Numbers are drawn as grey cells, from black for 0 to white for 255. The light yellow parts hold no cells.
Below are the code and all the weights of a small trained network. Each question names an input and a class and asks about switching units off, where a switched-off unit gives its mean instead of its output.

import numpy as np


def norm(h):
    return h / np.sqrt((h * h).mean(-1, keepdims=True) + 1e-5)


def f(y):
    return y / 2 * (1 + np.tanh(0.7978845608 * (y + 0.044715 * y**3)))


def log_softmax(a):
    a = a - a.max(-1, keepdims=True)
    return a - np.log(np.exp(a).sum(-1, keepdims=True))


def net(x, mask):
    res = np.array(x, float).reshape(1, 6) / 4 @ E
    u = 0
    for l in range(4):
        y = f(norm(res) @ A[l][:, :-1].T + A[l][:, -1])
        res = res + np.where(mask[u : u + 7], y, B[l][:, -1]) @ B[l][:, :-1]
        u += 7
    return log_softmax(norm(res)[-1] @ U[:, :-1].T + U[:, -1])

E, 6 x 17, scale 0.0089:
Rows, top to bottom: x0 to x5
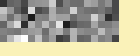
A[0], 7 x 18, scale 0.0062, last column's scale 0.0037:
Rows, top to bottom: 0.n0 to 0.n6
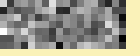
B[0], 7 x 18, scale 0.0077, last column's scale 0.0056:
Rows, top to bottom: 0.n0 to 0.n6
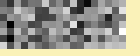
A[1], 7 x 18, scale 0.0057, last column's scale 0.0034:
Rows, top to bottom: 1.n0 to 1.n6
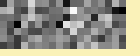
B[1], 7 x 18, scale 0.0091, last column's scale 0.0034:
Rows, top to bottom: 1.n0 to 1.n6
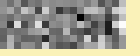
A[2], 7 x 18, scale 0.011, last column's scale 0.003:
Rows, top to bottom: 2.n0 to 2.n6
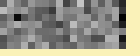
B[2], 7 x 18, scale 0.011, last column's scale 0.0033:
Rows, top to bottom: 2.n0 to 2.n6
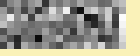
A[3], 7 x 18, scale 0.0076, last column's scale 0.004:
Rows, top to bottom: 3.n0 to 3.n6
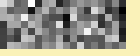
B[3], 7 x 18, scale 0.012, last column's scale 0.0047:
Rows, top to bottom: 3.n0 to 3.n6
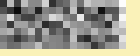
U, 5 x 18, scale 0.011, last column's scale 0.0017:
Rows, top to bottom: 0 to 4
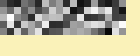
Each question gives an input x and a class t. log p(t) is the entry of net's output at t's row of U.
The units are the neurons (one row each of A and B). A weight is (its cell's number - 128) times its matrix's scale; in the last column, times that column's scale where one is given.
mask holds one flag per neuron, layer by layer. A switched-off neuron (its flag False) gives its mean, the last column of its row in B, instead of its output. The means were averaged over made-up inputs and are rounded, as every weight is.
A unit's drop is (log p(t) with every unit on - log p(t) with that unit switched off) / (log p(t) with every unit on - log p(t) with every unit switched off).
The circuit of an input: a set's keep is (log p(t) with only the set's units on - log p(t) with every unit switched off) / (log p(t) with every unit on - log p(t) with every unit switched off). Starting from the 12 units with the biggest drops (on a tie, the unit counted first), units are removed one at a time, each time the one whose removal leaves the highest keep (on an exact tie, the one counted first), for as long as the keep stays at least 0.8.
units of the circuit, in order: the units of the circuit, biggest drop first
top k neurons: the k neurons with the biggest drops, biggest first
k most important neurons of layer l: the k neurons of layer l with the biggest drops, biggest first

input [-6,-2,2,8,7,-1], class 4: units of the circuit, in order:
[3.n3]
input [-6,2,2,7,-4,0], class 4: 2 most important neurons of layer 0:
[0.n1 0.n6]
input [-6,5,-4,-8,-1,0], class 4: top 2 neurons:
[1.n3 0.n1]
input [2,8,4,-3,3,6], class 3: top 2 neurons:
[1.n1 3.n0]
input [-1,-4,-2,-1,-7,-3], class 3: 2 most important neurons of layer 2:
[2.n6 2.n3]
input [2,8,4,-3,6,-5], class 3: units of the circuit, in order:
[1.n1 3.n0]
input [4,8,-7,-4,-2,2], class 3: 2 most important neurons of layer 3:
[3.n0 3.n1]
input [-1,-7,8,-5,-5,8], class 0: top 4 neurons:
[3.n1 0.n0 2.n2 2.n6]
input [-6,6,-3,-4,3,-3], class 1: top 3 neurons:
[0.n4 2.n1 1.n6]
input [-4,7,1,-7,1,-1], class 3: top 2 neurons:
[1.n1 3.n0]
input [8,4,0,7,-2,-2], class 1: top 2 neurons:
[0.n6 0.n1]
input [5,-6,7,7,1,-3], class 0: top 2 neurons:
[3.n1 0.n0]
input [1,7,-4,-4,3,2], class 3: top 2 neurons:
[1.n1 3.n0]
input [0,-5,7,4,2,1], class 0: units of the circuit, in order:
[3.n1]
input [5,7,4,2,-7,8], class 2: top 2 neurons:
[2.n3 3.n2]
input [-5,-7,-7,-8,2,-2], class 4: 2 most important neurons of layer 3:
[3.n0 3.n1]
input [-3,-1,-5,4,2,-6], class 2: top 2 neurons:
[2.n2 0.n0]
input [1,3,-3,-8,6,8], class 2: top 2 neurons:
[3.n2 2.n3]
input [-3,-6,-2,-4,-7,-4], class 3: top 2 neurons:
[2.n6 3.n4]
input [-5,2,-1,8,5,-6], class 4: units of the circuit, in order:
[3.n3]
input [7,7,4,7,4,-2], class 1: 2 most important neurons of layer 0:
[0.n6 0.n1]
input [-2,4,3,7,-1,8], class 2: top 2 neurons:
[2.n3 3.n2]
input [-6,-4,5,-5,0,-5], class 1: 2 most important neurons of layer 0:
[0.n3 0.n4]
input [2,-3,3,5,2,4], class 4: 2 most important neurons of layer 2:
[2.n0 2.n2]
